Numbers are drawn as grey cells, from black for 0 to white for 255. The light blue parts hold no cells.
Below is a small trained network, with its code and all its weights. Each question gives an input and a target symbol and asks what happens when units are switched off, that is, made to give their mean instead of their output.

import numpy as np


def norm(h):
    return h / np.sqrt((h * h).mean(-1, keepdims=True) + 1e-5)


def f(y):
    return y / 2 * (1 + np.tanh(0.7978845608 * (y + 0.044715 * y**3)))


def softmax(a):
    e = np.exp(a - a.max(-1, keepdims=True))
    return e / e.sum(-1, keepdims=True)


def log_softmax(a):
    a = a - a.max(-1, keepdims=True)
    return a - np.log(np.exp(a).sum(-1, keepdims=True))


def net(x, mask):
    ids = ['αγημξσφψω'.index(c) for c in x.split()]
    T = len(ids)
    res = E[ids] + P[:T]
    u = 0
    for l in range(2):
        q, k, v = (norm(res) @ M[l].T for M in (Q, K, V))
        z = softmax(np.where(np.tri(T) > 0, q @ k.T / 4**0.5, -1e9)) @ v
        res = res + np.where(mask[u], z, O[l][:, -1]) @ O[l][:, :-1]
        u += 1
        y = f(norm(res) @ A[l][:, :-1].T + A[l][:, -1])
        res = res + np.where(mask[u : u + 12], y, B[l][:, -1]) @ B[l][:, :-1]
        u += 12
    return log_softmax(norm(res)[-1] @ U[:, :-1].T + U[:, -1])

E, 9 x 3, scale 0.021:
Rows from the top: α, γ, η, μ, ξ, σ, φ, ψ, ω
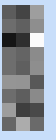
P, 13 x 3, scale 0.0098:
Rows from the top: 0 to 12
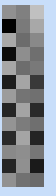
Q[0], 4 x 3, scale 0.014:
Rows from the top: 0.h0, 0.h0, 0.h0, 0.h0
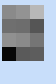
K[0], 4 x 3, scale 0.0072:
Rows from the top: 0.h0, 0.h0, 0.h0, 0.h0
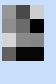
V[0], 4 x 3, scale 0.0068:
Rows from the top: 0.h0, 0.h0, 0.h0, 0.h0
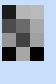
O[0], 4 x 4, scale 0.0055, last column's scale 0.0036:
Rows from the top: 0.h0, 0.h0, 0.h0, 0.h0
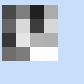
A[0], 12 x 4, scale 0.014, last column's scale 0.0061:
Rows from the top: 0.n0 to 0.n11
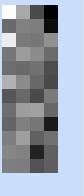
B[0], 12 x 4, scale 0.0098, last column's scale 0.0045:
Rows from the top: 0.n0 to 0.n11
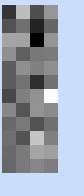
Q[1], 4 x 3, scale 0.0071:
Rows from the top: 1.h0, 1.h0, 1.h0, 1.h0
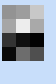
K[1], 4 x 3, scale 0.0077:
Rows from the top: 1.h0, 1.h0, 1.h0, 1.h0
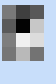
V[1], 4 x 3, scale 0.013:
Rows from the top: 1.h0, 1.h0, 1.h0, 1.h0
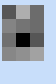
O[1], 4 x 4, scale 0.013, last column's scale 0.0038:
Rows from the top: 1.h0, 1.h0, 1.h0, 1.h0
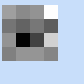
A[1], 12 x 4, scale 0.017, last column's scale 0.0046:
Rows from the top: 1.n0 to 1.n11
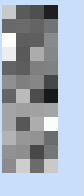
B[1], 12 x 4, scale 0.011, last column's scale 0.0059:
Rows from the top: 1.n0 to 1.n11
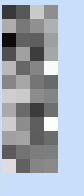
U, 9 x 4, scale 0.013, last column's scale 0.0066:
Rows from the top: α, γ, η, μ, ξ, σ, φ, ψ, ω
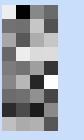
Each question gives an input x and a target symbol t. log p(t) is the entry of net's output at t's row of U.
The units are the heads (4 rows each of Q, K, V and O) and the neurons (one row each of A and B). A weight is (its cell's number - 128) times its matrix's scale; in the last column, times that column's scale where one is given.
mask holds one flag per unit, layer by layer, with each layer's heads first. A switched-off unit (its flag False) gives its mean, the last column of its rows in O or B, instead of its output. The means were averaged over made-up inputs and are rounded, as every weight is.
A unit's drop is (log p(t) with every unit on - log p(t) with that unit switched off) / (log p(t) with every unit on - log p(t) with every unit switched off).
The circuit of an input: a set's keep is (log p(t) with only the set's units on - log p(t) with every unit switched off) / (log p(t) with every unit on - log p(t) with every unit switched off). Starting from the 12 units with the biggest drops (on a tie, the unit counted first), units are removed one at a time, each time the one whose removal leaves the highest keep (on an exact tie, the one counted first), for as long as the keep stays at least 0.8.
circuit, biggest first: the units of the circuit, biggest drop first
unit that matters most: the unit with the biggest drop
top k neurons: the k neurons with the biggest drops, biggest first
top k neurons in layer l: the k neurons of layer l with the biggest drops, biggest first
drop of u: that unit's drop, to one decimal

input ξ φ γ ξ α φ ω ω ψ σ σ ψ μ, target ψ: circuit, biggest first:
(0.h0; 1.n3; 0.n6)
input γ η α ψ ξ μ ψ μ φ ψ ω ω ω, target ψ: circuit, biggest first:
(0.h0; 1.h0; 1.n2; 0.n6)
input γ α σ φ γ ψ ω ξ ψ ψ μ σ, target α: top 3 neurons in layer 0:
(0.n9; 0.n0; 0.n2)
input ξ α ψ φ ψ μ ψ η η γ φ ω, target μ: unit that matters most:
0.n2
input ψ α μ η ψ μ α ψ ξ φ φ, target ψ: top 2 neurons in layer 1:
(1.n3; 1.n2)
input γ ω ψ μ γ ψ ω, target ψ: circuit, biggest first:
(0.h0; 1.h0; 1.n2)
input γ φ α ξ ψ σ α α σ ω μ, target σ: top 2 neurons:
(1.n3; 0.n2)
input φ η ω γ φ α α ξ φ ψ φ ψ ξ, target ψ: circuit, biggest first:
(0.h0; 1.n3; 0.n6)
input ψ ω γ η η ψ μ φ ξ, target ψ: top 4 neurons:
(0.n6; 1.n3; 1.n2; 0.n0)
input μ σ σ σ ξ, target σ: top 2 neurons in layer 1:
(1.n3; 1.n8)
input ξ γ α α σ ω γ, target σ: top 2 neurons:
(1.n3; 0.n0)
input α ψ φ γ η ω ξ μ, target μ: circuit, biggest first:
(1.h0; 0.h0)
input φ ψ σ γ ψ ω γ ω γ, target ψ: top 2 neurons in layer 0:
(0.n6; 0.n10)
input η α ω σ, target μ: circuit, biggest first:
(1.h0)
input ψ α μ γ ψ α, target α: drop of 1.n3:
0.1
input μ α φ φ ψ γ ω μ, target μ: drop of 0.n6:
0.1
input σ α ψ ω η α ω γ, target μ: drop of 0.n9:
-0.1
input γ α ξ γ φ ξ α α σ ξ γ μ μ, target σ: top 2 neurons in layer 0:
(0.n6; 0.n0)
